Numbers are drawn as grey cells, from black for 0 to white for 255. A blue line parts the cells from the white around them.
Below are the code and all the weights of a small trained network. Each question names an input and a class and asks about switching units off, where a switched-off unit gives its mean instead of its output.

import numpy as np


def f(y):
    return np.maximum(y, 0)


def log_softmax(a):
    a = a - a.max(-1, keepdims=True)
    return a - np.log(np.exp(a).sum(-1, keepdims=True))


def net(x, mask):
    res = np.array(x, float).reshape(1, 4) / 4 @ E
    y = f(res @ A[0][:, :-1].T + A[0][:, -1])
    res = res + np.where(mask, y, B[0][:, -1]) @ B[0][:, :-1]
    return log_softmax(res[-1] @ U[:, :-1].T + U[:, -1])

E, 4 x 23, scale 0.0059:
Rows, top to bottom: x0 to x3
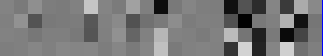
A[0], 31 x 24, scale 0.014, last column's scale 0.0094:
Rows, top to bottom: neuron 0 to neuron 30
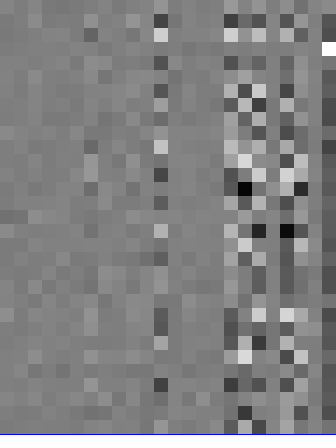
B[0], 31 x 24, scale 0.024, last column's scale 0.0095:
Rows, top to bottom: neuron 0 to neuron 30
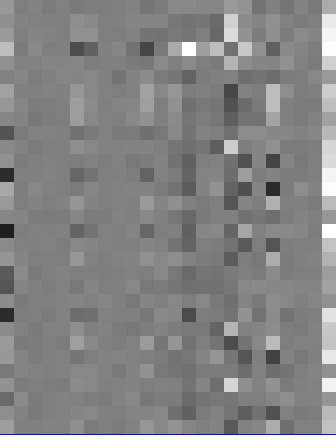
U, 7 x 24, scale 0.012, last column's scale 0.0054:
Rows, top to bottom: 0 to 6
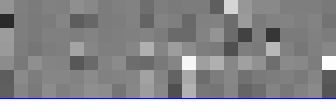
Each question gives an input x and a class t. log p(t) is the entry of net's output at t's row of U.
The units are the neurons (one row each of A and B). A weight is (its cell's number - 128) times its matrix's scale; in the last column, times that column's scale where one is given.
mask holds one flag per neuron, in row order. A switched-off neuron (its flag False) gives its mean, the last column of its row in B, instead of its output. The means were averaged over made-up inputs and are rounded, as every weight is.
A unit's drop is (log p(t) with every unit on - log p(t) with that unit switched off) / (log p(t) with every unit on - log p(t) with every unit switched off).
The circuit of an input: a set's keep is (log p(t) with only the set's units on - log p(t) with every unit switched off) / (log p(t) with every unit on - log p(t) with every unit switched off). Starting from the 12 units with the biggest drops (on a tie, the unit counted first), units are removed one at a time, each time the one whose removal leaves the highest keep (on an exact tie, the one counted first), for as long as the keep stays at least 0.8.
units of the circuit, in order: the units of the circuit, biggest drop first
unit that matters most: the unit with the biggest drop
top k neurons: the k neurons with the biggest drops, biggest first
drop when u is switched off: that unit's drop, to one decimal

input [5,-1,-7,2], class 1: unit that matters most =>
neuron 12
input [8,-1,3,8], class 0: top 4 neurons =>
(neuron 27; neuron 1; neuron 4; neuron 23)
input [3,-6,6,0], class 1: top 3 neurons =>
(neuron 16; neuron 13; neuron 9)
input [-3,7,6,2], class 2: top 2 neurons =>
(neuron 13; neuron 12)
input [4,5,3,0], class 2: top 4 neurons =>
(neuron 13; neuron 2; neuron 10; neuron 29)
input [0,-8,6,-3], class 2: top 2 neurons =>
(neuron 25; neuron 11)
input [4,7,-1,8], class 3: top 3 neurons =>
(neuron 24; neuron 7; neuron 30)
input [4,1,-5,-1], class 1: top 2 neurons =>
(neuron 12; neuron 2)
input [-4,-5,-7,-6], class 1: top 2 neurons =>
(neuron 12; neuron 22)
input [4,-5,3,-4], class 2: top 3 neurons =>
(neuron 25; neuron 11; neuron 2)
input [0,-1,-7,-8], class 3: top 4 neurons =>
(neuron 6; neuron 14; neuron 16; neuron 18)
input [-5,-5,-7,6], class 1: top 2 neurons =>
(neuron 22; neuron 12)
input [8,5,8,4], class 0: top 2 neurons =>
(neuron 27; neuron 1)
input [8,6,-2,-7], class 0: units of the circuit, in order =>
(neuron 27)
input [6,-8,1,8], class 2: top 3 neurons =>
(neuron 25; neuron 11; neuron 17)
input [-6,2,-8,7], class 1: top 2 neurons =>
(neuron 22; neuron 12)
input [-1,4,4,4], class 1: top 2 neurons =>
(neuron 16; neuron 25)
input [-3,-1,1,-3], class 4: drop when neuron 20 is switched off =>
0.0
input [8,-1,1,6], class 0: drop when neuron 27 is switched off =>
0.1
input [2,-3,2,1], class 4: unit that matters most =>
neuron 13
